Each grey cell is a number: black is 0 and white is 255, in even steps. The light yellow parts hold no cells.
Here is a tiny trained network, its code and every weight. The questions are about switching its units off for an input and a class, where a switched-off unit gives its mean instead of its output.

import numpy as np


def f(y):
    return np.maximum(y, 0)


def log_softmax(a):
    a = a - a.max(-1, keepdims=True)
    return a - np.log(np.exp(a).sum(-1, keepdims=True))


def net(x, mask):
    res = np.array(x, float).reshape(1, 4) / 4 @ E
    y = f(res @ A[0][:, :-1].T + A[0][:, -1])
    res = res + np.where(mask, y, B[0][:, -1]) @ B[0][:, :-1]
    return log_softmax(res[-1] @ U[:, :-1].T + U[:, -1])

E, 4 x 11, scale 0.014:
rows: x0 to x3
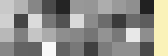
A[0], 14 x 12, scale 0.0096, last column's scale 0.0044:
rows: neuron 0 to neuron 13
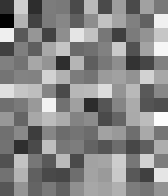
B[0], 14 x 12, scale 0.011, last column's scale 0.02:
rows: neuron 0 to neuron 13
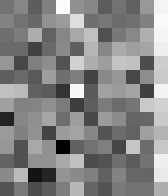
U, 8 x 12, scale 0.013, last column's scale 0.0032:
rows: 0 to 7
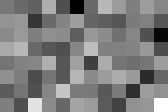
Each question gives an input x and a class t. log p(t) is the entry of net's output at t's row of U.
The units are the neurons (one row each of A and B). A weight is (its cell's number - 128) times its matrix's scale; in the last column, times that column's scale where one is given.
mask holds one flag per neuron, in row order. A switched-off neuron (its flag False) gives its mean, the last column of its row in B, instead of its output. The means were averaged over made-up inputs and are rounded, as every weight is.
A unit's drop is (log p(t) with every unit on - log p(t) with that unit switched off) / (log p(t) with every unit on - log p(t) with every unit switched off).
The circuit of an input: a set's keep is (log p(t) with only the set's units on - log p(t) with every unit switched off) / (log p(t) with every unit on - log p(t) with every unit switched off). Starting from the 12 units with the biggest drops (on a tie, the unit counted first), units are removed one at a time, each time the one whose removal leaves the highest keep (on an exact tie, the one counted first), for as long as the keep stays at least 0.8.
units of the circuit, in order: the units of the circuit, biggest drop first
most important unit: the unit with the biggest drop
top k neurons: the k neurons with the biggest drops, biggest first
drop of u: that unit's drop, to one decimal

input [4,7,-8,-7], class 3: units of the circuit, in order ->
neuron 2; neuron 11
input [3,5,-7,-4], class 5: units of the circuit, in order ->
neuron 4
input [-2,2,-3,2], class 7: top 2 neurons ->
neuron 6; neuron 12
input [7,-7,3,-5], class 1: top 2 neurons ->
neuron 4; neuron 12
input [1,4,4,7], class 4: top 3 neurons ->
neuron 7; neuron 12; neuron 3
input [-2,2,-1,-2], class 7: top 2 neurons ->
neuron 12; neuron 0
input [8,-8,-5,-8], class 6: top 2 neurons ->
neuron 0; neuron 11
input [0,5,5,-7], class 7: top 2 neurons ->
neuron 2; neuron 12
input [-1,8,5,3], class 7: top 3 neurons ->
neuron 2; neuron 12; neuron 7
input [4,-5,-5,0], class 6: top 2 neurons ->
neuron 6; neuron 0
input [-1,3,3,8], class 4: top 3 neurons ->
neuron 3; neuron 8; neuron 4
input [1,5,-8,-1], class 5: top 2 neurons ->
neuron 4; neuron 7
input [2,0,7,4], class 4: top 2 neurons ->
neuron 7; neuron 12
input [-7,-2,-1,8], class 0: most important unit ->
neuron 10
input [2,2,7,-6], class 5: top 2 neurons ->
neuron 6; neuron 7
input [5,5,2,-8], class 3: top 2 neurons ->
neuron 2; neuron 11
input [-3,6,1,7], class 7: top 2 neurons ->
neuron 6; neuron 10
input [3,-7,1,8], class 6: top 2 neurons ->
neuron 6; neuron 4
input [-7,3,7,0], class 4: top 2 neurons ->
neuron 8; neuron 0
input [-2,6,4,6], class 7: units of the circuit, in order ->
neuron 12
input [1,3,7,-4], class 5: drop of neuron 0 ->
0.1
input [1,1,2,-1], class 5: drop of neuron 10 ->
0.1
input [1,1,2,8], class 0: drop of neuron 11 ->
0.2
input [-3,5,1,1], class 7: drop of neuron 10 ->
0.0
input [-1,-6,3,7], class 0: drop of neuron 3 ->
0.1
